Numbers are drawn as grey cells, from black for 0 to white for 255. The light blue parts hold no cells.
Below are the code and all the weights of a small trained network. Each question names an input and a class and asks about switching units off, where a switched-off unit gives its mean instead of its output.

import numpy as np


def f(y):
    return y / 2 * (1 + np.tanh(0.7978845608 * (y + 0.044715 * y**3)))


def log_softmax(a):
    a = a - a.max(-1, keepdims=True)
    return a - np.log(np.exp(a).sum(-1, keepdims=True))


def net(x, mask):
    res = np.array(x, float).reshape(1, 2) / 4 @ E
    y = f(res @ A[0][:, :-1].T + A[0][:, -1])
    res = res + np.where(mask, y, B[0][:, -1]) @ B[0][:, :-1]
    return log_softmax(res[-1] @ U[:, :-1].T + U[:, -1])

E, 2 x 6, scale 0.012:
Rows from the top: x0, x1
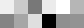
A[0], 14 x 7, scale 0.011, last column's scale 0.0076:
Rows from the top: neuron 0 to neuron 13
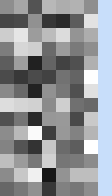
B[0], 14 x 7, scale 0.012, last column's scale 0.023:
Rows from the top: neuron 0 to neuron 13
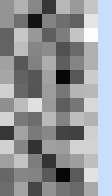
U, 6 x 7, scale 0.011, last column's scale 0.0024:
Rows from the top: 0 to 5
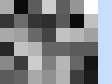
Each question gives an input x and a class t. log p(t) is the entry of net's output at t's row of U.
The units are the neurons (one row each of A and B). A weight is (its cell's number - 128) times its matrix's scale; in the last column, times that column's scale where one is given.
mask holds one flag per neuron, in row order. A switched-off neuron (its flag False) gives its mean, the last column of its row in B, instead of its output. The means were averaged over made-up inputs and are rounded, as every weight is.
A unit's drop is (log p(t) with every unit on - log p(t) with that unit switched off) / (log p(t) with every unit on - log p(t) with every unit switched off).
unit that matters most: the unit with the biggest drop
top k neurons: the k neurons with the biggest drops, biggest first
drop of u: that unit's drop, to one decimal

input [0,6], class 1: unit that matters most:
neuron 2
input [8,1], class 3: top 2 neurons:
neuron 7; neuron 10
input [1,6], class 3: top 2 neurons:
neuron 1; neuron 5
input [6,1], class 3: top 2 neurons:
neuron 7; neuron 10
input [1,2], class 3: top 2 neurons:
neuron 1; neuron 5
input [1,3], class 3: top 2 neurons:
neuron 1; neuron 5
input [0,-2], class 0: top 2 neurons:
neuron 2; neuron 0
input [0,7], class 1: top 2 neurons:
neuron 2; neuron 12
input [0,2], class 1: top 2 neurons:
neuron 2; neuron 7
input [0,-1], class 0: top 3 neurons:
neuron 2; neuron 0; neuron 11
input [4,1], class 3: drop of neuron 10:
0.2
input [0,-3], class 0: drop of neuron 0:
0.1
